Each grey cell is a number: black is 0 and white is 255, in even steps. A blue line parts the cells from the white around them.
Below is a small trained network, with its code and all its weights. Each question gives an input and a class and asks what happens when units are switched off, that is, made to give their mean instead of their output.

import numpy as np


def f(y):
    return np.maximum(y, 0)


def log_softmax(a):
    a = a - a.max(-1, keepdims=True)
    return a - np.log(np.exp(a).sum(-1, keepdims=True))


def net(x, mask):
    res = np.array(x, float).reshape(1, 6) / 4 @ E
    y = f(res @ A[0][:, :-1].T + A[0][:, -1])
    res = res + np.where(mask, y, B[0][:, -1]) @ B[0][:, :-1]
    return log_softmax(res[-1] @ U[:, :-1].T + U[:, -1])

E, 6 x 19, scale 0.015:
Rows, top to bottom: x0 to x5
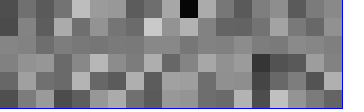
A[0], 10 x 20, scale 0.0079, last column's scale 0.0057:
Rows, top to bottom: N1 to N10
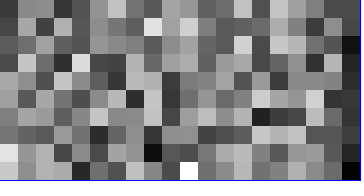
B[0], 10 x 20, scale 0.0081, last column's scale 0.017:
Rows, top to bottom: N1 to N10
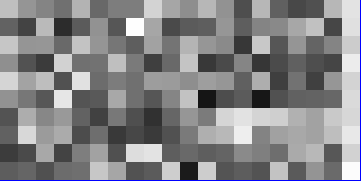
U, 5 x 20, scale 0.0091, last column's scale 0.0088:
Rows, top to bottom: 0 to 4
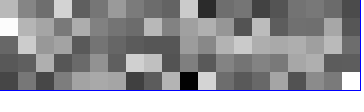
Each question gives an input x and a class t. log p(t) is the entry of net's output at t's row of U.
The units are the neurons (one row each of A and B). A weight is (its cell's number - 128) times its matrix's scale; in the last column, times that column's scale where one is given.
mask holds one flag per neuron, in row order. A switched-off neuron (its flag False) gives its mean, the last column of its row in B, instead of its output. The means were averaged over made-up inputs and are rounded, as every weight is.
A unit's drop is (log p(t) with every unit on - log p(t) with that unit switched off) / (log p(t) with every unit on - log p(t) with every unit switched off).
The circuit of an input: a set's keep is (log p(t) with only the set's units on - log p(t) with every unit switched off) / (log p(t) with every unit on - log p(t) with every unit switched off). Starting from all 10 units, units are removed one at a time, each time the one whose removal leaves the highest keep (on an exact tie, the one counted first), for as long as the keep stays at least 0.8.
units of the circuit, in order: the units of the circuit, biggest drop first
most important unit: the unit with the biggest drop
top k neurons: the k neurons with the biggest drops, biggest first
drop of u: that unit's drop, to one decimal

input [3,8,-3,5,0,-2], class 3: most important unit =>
N2
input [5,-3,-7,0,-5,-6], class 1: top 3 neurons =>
N10, N4, N5
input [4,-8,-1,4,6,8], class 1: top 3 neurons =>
N1, N3, N2
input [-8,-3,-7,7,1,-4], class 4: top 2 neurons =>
N10, N8
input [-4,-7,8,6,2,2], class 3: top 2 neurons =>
N9, N8
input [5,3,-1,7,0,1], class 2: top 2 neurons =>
N7, N10
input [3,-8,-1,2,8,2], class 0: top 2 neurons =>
N4, N2
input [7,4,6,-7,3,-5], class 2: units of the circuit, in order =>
N10, N8
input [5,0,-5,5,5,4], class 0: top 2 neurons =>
N10, N4
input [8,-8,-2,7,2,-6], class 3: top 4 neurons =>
N9, N10, N8, N1
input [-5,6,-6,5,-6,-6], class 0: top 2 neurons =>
N6, N1
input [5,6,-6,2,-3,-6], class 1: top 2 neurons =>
N10, N9
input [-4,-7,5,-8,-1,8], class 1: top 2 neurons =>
N1, N3
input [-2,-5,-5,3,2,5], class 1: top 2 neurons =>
N1, N2
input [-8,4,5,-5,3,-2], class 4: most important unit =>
N10
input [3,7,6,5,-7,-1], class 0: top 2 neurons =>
N6, N9
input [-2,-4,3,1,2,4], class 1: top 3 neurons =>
N2, N1, N3
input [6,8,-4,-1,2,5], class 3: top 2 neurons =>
N2, N10
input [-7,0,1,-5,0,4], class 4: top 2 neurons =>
N10, N7
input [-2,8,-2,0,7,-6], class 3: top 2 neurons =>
N2, N6
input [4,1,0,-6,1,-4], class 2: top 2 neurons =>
N10, N8
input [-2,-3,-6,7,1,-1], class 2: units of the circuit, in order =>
N7
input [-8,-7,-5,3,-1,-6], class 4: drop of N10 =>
1.4
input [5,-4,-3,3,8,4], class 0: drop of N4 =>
0.7
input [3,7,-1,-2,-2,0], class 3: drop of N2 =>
0.2
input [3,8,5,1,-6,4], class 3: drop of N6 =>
0.0
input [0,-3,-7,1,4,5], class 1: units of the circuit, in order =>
N1
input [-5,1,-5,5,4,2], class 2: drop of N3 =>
0.1
